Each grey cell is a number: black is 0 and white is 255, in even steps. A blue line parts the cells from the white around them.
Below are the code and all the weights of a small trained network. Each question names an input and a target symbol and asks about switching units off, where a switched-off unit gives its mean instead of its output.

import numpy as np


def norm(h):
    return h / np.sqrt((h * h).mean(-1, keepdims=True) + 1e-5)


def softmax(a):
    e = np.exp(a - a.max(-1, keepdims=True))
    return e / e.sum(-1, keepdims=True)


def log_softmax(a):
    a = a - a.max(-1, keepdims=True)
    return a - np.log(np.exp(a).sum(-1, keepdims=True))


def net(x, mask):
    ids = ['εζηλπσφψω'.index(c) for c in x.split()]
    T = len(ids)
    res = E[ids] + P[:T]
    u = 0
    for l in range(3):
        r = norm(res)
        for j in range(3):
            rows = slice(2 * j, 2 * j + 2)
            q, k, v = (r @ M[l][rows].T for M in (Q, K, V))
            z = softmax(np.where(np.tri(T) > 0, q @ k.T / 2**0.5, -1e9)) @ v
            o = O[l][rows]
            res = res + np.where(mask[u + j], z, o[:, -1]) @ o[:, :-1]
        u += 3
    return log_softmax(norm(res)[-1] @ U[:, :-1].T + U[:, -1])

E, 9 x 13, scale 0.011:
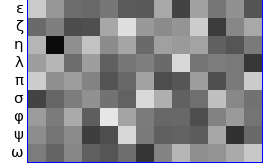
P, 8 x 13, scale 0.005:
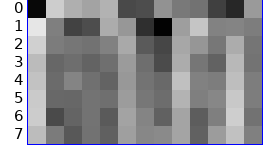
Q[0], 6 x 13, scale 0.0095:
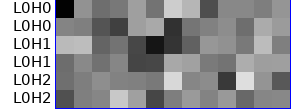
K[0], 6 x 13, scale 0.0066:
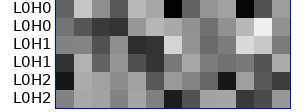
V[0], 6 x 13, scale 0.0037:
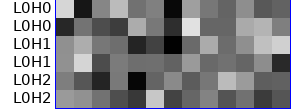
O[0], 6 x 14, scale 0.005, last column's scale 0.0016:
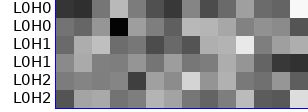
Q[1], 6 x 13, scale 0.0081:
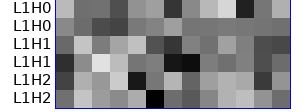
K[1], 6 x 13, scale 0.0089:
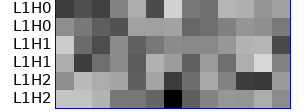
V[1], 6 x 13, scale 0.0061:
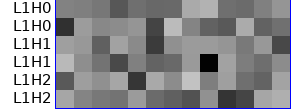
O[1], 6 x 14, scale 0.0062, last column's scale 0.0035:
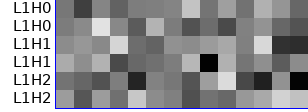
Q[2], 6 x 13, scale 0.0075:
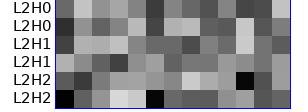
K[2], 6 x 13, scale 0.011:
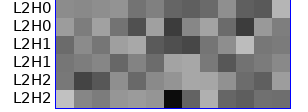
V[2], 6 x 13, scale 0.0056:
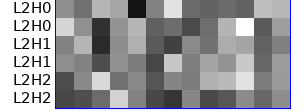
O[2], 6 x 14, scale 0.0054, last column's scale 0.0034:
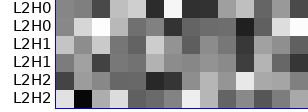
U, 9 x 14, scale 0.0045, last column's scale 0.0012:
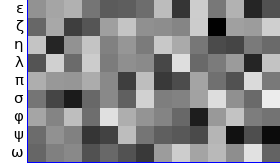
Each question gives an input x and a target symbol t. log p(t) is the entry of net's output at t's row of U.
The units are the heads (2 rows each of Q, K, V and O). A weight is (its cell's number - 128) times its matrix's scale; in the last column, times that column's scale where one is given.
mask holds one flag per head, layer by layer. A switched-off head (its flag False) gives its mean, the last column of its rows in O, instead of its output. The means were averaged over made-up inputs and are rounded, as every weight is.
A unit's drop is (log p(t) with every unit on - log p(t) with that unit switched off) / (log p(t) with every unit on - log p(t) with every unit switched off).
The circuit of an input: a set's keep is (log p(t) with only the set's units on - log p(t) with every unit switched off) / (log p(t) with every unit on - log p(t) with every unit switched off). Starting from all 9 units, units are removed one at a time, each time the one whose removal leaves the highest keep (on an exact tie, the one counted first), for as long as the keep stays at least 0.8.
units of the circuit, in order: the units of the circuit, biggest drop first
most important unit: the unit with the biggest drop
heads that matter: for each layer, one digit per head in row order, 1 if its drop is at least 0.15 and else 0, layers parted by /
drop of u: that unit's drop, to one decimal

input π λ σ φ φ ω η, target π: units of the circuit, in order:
[L2H0, L0H0]
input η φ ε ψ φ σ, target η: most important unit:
L2H2
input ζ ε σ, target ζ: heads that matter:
100 / 000 / 000
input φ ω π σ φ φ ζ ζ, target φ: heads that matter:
001 / 101 / 000
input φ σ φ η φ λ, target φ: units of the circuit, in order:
[L0H2, L1H2, L0H1]
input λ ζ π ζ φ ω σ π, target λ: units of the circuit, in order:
[L1H1, L1H2, L0H1]
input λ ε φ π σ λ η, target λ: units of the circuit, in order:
[L1H1, L1H0, L1H2, L0H0]
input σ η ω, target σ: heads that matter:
000 / 100 / 100
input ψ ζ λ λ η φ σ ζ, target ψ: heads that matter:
000 / 111 / 000
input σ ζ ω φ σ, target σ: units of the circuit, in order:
[L2H0, L1H0]
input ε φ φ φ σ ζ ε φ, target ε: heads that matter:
000 / 011 / 000
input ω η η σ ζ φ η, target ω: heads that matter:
110 / 000 / 001
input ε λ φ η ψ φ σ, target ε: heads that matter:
000 / 010 / 000
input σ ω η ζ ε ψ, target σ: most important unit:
L2H0
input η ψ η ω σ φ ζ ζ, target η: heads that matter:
100 / 000 / 001
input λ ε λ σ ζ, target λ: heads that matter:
000 / 110 / 000
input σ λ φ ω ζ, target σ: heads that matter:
000 / 100 / 100
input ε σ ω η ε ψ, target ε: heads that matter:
000 / 010 / 000
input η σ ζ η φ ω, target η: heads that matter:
010 / 000 / 001
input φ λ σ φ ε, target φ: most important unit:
L0H2
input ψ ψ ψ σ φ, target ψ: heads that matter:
001 / 111 / 000
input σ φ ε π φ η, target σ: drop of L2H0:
0.9
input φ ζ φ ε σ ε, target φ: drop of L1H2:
0.5
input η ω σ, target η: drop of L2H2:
0.2
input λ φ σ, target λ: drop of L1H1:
0.4
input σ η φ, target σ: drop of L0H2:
0.0
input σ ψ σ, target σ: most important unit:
L1H0
